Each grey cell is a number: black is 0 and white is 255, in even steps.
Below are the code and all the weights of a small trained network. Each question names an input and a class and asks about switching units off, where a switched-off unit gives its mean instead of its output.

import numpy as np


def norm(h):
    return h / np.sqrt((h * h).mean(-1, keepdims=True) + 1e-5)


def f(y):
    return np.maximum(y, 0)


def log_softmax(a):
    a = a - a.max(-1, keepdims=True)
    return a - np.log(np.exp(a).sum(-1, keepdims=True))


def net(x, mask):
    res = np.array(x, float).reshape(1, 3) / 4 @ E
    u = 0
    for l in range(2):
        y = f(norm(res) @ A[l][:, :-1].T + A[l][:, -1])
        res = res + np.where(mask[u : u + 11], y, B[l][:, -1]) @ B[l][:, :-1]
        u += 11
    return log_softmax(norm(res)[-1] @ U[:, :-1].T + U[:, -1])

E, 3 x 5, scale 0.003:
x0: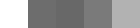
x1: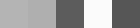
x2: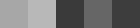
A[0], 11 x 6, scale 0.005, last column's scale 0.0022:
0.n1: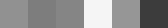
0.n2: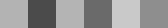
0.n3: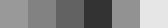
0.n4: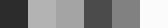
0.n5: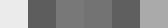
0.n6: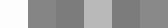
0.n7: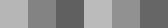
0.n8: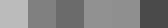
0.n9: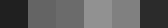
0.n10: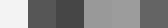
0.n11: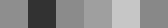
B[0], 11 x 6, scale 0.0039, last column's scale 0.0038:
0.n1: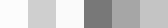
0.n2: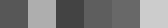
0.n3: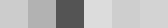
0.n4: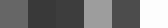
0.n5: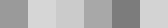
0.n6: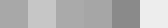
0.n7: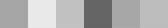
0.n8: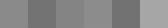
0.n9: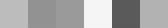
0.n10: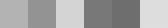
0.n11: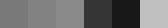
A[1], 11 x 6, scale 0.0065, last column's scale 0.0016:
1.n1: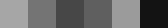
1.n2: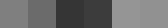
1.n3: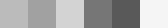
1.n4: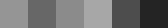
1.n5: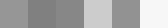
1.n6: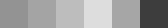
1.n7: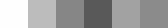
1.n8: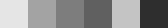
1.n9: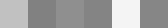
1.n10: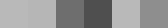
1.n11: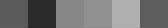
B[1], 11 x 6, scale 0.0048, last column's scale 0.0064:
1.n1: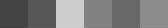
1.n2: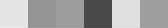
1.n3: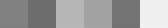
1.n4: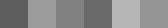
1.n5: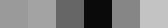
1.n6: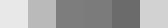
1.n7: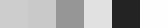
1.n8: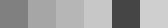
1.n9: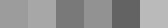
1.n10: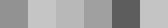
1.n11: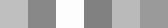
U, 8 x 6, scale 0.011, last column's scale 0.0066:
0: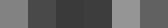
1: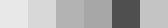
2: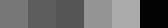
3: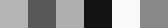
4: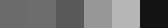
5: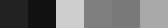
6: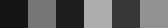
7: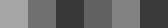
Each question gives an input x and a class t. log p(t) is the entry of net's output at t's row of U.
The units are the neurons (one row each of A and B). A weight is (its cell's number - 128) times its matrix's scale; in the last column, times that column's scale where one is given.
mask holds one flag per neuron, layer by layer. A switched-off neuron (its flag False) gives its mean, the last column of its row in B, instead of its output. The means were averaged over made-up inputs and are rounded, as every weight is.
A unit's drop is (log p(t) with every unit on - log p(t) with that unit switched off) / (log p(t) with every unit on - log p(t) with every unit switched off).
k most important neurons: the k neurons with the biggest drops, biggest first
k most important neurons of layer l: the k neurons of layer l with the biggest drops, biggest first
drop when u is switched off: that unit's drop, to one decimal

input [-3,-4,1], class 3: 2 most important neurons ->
1.n7, 0.n5
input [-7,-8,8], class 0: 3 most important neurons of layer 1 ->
1.n7, 1.n2, 1.n8
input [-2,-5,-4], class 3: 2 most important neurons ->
1.n7, 1.n11
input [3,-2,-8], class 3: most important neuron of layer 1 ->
1.n7
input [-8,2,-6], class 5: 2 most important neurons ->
1.n7, 0.n3
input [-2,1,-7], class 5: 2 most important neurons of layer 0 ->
0.n3, 0.n11
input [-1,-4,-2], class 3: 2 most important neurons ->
1.n7, 1.n2
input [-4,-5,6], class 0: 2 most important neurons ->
1.n7, 1.n2
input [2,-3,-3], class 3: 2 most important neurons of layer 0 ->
0.n1, 0.n6
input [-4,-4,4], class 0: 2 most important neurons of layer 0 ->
0.n5, 0.n6
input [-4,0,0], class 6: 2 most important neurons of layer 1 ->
1.n7, 1.n3
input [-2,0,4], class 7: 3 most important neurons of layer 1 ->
1.n7, 1.n8, 1.n10
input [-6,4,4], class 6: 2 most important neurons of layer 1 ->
1.n7, 1.n6
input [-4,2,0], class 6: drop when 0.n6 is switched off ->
0.7
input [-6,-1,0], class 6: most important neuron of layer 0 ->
0.n9
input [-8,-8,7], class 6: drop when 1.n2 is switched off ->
-0.1
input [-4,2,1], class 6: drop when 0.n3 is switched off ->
0.3
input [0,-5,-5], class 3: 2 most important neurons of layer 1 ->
1.n7, 1.n2
